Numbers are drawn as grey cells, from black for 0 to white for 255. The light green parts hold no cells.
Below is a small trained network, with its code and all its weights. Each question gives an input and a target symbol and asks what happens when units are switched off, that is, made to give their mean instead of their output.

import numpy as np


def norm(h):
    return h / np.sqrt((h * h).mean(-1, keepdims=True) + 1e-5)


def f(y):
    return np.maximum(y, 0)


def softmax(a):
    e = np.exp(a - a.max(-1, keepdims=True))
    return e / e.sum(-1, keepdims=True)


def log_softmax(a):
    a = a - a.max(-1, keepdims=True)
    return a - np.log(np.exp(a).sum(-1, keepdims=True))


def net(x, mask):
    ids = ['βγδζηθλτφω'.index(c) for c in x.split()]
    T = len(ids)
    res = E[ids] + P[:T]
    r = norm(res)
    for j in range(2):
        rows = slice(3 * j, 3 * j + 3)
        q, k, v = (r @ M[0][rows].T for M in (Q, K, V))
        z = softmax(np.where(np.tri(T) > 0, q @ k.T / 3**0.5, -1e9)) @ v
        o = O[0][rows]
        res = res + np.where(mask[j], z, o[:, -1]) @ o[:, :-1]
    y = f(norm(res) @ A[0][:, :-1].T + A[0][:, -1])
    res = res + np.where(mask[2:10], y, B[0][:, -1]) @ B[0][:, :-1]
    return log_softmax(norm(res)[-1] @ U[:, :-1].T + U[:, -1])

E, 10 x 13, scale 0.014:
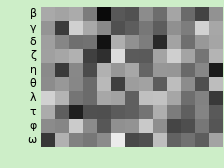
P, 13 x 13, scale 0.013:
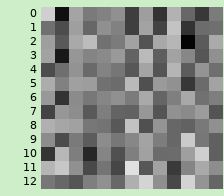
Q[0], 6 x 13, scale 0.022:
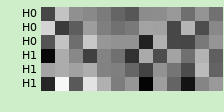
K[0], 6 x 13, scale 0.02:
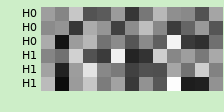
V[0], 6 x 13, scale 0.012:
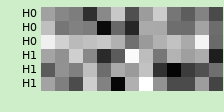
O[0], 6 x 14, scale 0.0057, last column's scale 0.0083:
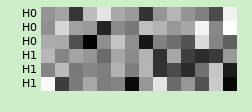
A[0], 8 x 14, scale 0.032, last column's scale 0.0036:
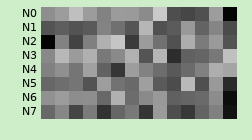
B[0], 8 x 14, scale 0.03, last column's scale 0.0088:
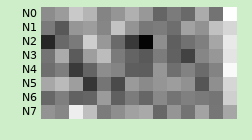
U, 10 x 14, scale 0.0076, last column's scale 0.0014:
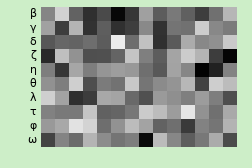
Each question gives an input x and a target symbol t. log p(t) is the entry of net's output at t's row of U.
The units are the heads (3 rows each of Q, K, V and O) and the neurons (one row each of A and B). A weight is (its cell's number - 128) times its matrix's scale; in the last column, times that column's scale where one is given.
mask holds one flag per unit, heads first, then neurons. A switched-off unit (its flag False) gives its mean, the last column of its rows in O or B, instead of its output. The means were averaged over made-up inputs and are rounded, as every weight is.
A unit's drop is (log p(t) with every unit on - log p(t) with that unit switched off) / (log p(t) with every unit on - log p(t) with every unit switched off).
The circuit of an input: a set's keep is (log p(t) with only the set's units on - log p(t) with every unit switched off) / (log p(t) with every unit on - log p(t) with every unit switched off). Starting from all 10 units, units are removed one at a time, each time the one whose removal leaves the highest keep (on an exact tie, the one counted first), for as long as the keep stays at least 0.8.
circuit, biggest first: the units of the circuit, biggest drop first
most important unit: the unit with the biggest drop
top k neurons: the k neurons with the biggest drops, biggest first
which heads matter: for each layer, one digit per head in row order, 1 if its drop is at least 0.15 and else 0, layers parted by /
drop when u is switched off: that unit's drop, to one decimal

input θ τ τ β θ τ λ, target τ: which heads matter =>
00
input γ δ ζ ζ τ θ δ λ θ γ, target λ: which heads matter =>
10
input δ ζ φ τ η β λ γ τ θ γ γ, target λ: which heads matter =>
00
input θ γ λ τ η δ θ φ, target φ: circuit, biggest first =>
(H1)
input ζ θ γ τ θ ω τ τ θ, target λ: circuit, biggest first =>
(N4 N2)
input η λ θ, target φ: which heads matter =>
01
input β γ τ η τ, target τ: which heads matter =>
00
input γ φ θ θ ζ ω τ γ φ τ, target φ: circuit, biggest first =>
(H1 N0)
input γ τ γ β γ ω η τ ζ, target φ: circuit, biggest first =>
(N0 H1)
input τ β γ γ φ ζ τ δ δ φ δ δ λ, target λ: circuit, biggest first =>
(H0 N2)
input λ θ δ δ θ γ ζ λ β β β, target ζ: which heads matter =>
00
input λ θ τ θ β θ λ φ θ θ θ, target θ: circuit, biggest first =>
(H0 N5 N1)
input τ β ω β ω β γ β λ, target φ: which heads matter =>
00
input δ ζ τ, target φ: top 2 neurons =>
(N7 N2)
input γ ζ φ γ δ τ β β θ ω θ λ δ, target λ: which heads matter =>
11
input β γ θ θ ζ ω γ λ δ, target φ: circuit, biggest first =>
(N7)
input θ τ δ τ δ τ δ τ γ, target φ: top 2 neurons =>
(N0 N2)
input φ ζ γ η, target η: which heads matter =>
00
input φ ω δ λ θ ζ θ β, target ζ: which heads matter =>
01
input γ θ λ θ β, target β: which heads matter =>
00
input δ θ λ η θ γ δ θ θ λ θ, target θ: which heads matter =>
10
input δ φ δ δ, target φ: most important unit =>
N0
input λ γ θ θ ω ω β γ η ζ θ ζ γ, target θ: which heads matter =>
10
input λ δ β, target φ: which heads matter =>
00
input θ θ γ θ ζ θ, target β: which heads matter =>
10
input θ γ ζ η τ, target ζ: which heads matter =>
01
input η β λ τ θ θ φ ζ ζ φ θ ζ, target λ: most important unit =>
H0
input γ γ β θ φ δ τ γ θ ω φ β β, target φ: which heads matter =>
01
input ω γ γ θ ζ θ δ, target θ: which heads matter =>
10
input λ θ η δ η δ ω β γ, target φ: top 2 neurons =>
(N2 N0)
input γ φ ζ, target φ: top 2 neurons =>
(N7 N2)
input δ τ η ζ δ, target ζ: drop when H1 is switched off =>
0.1
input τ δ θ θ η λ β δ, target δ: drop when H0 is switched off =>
0.4
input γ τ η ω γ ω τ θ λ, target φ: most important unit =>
N0
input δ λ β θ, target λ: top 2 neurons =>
(N2 N0)
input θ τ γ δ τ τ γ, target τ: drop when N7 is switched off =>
0.0
